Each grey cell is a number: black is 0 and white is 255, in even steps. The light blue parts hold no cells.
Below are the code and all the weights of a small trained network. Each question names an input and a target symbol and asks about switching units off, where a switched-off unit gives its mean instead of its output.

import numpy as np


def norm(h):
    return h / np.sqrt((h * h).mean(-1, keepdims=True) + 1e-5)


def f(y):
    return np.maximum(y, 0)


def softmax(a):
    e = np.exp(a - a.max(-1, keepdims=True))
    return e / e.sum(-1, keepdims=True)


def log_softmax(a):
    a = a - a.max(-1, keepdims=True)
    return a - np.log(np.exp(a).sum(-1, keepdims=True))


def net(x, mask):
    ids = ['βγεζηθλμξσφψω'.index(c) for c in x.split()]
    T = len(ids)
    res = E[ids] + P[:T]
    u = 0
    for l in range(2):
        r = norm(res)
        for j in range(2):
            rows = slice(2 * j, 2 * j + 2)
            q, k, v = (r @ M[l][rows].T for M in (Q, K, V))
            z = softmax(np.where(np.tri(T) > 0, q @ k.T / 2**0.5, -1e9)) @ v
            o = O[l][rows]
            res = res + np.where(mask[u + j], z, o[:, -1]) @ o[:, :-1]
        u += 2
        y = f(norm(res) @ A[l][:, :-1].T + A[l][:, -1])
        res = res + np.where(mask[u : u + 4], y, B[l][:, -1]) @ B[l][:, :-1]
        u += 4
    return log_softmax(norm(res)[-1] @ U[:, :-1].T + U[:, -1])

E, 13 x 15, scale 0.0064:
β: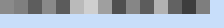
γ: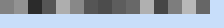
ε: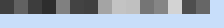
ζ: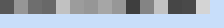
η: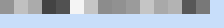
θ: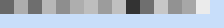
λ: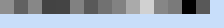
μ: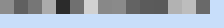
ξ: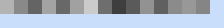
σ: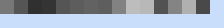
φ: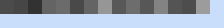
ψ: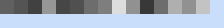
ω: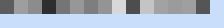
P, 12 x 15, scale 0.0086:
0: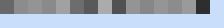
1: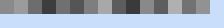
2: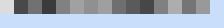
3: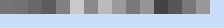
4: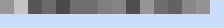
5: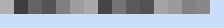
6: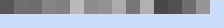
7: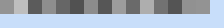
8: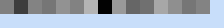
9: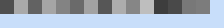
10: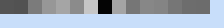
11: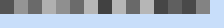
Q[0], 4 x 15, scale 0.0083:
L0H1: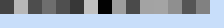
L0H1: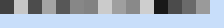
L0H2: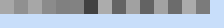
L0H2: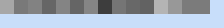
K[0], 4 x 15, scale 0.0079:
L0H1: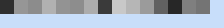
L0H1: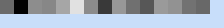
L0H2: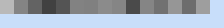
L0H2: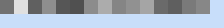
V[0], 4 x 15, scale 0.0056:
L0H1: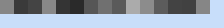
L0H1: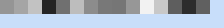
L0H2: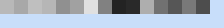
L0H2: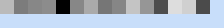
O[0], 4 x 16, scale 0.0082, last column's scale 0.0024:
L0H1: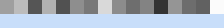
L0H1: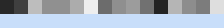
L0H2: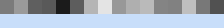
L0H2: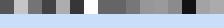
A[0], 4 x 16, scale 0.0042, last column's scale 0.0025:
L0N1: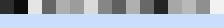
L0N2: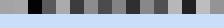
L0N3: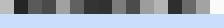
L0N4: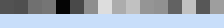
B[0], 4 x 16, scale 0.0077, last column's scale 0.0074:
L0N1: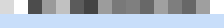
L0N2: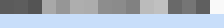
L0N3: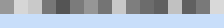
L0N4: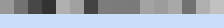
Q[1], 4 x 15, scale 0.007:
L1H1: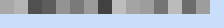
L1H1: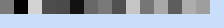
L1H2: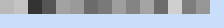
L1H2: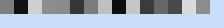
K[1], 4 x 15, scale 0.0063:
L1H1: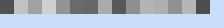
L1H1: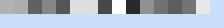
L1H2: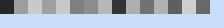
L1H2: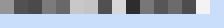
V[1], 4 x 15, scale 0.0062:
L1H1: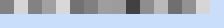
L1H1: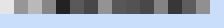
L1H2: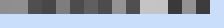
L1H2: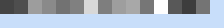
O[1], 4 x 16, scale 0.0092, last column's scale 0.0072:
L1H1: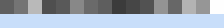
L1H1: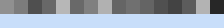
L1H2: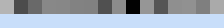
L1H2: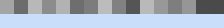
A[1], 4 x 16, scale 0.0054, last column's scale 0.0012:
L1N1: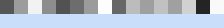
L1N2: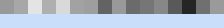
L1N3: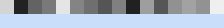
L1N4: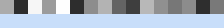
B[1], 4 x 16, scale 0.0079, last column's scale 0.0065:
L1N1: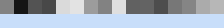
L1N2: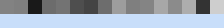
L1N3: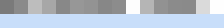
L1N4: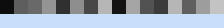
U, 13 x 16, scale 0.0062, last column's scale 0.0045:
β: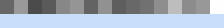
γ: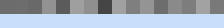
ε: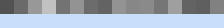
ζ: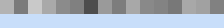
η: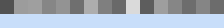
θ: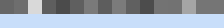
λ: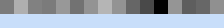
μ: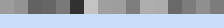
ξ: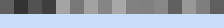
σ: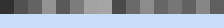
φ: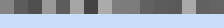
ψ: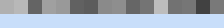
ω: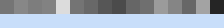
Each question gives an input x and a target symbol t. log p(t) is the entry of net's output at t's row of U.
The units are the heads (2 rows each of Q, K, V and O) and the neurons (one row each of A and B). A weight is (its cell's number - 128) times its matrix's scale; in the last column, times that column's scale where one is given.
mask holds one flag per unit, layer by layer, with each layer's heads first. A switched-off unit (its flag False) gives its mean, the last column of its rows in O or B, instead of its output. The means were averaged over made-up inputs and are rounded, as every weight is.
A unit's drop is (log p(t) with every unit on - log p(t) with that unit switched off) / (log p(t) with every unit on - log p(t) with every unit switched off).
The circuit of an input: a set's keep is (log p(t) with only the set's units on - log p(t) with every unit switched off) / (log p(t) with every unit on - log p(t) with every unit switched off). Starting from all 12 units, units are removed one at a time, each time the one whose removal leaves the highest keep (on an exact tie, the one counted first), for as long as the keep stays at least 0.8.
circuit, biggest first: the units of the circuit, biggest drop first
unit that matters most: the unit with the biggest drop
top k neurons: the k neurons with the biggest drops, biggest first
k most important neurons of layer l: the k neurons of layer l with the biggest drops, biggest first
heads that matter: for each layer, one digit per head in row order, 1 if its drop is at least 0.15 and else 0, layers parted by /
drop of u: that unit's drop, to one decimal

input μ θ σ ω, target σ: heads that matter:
11 / 01
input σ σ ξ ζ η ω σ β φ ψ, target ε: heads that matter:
01 / 10
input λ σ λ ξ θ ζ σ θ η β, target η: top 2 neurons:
[L0N1; L0N2]
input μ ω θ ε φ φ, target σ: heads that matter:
11 / 01
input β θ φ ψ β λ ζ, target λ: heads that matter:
10 / 00
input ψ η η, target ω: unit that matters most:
L0H1
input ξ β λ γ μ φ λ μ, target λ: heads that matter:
10 / 00
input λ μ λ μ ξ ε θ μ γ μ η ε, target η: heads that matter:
10 / 01
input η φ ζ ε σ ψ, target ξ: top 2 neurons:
[L1N1; L0N1]
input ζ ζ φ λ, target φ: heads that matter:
01 / 00
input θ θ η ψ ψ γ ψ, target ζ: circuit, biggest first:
[L0H1; L1N3; L1H2]
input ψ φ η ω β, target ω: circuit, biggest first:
[L0H1; L0H2; L0N1]
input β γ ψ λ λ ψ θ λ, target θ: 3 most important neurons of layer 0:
[L0N1; L0N3; L0N2]
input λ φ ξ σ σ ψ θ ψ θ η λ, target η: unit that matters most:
L0H1
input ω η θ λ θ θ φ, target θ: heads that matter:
10 / 00
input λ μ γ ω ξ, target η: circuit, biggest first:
[L0H1; L1H2]
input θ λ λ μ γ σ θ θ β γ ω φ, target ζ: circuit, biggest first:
[L0H1; L0N1; L1N3; L1H2]
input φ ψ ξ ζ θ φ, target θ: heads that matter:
11 / 00
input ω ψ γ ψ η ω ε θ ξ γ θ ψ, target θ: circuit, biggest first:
[L0H1; L0N1; L1H1; L0N3]
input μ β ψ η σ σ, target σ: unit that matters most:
L0H2
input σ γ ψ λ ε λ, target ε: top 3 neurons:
[L0N1; L1N4; L0N2]
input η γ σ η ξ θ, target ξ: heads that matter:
11 / 01
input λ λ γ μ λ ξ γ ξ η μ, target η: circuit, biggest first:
[L0H1; L0N1; L1H2]
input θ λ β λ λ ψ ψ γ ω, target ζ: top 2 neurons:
[L1N3; L0N2]
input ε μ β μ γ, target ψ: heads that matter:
11 / 00
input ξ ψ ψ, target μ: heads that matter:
01 / 00
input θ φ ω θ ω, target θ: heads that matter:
10 / 00
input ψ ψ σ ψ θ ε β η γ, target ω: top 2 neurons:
[L0N1; L1N2]
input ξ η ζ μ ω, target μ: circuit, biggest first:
[L0H2]
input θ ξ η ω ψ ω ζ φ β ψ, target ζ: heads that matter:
11 / 01
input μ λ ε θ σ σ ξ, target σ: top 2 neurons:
[L1N4; L0N1]
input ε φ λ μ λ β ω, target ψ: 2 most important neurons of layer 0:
[L0N1; L0N4]
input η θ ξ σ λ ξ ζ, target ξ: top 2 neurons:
[L1N1; L0N1]
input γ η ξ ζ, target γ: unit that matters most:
L1H2
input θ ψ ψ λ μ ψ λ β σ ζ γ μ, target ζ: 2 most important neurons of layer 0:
[L0N4; L0N2]
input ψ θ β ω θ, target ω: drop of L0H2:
0.2
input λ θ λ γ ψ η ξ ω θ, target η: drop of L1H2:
0.7
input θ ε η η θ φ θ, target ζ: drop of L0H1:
1.0
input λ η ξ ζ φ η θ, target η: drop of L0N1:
0.3
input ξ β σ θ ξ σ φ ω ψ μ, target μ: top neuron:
[L0N2]
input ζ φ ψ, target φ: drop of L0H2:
0.5
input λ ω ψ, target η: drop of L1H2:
0.5
